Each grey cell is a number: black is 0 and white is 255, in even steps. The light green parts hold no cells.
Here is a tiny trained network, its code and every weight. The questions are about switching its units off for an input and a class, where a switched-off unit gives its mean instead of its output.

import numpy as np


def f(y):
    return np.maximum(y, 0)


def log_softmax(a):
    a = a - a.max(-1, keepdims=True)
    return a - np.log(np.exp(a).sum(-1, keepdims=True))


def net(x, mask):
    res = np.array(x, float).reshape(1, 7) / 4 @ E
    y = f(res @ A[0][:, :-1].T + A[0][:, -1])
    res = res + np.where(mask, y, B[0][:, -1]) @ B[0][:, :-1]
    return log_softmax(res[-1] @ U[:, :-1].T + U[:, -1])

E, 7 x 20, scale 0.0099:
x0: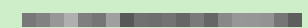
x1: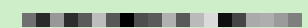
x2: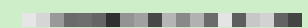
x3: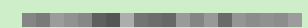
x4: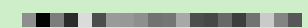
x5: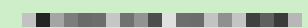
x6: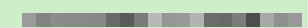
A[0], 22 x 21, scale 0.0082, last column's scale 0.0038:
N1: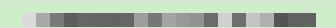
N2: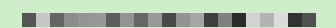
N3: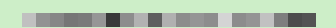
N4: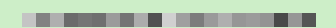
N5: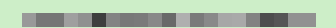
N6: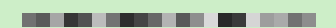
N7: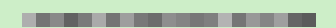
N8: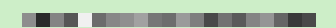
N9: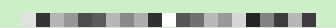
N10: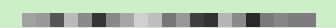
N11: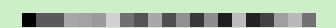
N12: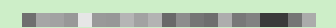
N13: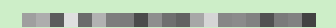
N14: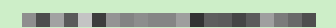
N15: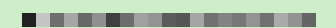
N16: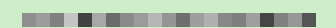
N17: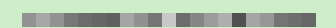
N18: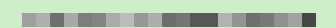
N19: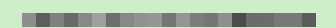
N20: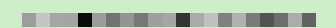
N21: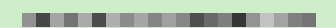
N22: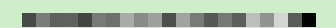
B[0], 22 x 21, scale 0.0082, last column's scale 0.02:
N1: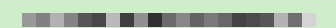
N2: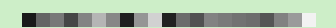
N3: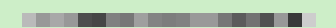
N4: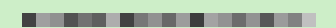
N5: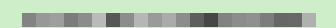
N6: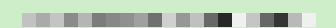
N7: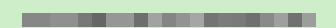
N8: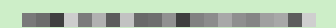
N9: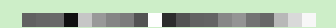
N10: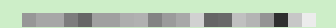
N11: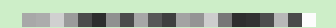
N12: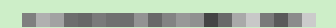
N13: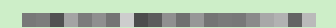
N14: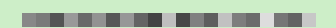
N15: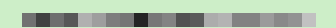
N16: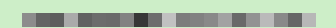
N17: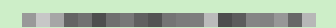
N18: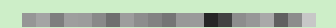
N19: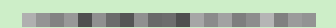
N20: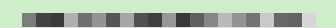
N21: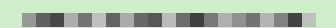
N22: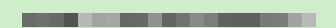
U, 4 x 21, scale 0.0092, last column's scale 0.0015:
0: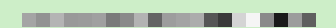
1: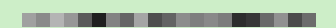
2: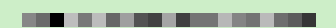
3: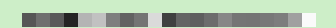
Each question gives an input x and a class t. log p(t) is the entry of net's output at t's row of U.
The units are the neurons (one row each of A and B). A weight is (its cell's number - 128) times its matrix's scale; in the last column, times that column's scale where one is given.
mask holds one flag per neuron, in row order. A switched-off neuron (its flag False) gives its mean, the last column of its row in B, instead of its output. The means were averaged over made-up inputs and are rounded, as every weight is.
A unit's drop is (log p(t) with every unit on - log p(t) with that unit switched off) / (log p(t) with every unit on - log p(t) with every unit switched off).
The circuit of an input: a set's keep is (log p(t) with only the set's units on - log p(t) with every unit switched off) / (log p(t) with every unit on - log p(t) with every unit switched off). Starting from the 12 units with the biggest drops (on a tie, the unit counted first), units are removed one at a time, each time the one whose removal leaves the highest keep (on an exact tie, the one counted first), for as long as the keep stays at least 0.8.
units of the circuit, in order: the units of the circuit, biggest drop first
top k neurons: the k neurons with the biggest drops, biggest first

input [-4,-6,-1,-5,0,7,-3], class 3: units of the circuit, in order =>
[N9]
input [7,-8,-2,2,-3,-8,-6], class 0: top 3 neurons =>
[N10 N12 N9]
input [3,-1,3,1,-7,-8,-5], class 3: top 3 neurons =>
[N2 N14 N8]
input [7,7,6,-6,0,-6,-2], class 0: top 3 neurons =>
[N6 N11 N9]
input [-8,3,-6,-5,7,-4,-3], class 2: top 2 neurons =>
[N8 N14]
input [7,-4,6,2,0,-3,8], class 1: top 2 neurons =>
[N1 N6]
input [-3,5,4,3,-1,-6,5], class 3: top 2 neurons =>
[N2 N10]
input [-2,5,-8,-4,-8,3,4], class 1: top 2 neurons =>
[N11 N8]
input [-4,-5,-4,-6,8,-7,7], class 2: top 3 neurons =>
[N14 N8 N9]
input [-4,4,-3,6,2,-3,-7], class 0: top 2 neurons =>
[N6 N9]
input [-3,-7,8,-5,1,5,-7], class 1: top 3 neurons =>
[N1 N6 N3]
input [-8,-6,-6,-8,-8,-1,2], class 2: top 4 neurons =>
[N20 N6 N16 N13]
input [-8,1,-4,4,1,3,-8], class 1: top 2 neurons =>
[N11 N2]
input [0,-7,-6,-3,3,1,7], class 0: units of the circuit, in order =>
[N10]
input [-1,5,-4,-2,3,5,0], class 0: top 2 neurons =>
[N6 N2]
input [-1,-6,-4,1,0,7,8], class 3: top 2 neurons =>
[N9 N6]
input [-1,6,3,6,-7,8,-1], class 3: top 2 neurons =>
[N9 N4]
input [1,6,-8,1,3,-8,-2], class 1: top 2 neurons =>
[N11 N9]
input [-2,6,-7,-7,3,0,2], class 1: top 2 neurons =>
[N11 N10]
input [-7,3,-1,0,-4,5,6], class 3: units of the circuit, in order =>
[N9]
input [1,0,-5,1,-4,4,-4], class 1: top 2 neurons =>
[N11 N2]
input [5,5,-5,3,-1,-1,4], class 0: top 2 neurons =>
[N6 N1]
